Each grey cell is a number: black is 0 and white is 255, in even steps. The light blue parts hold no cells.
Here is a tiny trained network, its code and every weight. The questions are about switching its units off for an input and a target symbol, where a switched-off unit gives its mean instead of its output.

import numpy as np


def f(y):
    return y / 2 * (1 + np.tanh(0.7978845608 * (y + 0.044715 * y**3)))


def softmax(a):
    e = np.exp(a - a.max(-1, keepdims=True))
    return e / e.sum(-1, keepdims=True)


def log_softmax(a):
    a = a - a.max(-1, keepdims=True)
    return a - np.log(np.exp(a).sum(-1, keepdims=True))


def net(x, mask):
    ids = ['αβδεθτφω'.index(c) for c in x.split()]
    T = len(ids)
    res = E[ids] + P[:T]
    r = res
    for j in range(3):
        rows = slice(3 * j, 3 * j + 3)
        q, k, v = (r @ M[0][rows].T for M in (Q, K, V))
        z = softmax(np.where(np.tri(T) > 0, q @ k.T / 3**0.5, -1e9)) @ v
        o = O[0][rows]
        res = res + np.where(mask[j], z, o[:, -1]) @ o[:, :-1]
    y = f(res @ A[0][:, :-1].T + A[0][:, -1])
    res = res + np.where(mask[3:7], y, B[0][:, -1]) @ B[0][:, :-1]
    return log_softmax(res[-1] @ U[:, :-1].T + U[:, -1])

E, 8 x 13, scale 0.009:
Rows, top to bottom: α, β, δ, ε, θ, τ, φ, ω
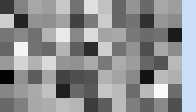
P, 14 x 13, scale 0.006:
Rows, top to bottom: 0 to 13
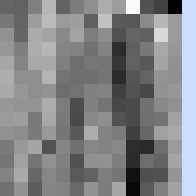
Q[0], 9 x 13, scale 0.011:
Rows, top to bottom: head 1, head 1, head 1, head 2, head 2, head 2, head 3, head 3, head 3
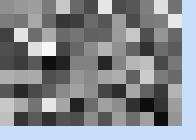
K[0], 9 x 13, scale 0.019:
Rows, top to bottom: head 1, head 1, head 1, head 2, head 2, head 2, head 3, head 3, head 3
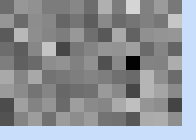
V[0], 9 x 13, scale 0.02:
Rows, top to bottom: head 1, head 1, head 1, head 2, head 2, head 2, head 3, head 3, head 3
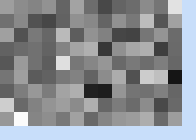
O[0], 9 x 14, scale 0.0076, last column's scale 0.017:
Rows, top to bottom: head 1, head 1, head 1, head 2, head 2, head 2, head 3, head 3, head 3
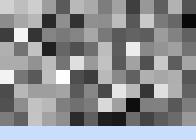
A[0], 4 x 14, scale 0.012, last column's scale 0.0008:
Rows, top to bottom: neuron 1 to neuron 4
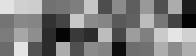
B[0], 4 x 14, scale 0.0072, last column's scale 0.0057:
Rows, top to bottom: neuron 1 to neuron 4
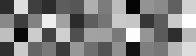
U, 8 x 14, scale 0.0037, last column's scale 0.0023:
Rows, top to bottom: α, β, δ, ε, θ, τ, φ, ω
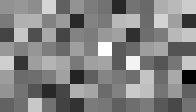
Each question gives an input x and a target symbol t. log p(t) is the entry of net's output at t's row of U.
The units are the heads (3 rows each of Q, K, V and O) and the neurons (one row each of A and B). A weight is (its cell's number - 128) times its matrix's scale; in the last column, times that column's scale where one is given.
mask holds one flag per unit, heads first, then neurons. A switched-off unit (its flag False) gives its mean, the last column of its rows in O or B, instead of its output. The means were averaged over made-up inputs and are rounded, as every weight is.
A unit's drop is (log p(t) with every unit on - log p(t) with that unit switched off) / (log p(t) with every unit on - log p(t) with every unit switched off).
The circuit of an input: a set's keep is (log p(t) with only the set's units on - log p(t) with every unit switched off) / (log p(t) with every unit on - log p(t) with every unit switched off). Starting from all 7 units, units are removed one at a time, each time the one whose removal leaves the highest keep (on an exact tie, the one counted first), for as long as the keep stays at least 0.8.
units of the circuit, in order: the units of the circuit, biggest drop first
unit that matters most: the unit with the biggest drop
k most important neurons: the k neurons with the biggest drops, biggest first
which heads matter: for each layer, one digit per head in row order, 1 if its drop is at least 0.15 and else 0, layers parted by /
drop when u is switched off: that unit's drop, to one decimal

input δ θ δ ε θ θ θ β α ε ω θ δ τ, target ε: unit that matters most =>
head 3
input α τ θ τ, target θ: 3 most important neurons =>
neuron 2; neuron 4; neuron 1
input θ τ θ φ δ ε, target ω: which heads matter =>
011
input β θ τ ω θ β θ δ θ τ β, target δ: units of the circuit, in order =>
head 1; neuron 4
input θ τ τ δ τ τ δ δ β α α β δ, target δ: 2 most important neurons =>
neuron 4; neuron 3
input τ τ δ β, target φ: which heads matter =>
011
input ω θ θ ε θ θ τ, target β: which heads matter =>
001
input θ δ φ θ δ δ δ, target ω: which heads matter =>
011
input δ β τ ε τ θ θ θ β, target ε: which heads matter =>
111
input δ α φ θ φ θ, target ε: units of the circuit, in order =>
head 2; head 3
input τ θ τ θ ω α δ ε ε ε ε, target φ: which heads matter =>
001
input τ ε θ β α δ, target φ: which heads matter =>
001
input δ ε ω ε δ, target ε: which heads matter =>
011
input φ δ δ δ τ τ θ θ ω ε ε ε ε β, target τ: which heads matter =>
010
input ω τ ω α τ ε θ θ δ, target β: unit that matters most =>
head 3
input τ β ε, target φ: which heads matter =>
011
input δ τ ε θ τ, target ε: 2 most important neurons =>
neuron 2; neuron 4
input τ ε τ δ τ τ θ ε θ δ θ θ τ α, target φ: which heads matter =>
001
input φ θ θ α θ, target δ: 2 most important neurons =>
neuron 1; neuron 3
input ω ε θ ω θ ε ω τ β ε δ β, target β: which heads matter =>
111
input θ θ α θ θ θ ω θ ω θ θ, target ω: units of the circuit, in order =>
head 2
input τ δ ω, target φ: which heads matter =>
001
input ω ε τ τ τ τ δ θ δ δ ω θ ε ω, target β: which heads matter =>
001
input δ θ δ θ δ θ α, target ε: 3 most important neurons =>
neuron 4; neuron 2; neuron 3
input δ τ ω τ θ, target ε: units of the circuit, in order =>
head 3; head 2
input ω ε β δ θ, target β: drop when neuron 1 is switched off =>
-0.1
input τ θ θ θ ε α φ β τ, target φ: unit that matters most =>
head 3
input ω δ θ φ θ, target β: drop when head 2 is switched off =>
0.2
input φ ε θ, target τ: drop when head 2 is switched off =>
1.2
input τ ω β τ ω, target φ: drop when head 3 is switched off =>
1.0
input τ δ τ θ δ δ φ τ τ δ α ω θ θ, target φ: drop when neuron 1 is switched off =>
0.0
